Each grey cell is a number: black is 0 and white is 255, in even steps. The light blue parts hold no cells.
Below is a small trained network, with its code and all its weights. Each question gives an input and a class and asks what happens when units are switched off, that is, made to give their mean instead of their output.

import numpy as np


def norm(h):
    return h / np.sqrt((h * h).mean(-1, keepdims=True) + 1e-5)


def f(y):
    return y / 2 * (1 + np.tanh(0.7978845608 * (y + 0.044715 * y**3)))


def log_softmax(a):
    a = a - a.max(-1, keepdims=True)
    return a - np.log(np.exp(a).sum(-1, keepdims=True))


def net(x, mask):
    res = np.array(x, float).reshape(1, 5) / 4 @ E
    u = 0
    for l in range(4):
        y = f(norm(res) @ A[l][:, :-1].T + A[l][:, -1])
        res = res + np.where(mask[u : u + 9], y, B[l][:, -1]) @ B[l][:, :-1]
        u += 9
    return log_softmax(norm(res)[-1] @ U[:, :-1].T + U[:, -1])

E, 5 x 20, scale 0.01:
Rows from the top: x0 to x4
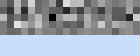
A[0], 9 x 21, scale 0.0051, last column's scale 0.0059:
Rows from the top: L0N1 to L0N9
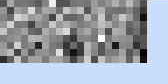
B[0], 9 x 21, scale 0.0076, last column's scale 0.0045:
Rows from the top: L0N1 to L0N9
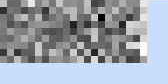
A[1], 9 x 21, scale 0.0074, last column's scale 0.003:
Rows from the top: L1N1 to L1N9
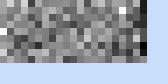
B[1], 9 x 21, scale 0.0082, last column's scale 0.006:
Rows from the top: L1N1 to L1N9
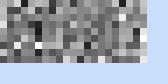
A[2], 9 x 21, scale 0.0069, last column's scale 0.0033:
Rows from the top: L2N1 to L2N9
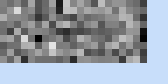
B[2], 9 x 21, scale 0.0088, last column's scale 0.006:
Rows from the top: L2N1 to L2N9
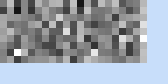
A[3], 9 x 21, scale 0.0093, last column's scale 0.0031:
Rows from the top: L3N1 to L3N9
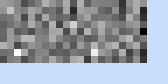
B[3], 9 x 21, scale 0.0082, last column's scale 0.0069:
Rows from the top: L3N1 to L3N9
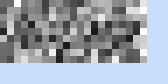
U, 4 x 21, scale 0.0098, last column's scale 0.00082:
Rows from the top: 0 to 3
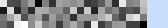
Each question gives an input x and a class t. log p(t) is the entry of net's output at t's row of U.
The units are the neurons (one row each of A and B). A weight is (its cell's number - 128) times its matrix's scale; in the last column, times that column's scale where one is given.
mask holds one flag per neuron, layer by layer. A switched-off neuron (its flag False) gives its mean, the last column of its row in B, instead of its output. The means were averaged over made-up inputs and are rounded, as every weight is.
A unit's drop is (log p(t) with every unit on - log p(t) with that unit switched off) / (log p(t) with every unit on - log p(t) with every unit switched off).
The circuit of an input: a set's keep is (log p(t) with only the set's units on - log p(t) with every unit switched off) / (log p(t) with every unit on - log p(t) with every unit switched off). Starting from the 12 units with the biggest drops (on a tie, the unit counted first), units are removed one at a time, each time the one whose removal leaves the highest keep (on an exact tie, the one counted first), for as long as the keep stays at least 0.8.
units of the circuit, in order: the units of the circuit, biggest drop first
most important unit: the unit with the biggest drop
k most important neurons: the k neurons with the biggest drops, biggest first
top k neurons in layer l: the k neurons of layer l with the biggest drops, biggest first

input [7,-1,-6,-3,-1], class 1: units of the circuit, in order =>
L2N1
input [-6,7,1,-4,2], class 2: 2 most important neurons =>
L0N7, L2N5
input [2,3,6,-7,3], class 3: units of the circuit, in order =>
L1N7, L3N9
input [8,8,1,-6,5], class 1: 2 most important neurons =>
L2N1, L0N2
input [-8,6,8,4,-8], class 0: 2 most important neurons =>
L1N6, L1N5
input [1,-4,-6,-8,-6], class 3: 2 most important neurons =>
L1N7, L2N8
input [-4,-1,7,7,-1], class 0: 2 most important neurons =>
L1N5, L1N8
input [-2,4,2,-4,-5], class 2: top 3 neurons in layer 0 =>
L0N7, L0N3, L0N9
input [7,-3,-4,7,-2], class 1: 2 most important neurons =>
L0N2, L2N2
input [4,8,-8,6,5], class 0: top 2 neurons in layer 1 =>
L1N1, L1N2
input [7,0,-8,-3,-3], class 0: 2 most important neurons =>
L0N1, L1N2
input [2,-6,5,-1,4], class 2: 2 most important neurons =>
L1N1, L0N1
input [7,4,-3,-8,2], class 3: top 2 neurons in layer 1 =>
L1N7, L1N9
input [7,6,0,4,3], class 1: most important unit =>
L0N2
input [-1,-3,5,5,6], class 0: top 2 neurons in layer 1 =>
L1N5, L1N8
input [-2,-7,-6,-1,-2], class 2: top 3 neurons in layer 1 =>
L1N1, L1N6, L1N5
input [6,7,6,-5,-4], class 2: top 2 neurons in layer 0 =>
L0N1, L0N8
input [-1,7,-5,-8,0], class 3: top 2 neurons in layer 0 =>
L0N4, L0N5
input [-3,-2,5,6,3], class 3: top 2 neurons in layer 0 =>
L0N3, L0N1
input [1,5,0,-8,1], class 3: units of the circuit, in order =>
L1N7
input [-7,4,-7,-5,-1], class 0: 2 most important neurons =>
L0N1, L1N2
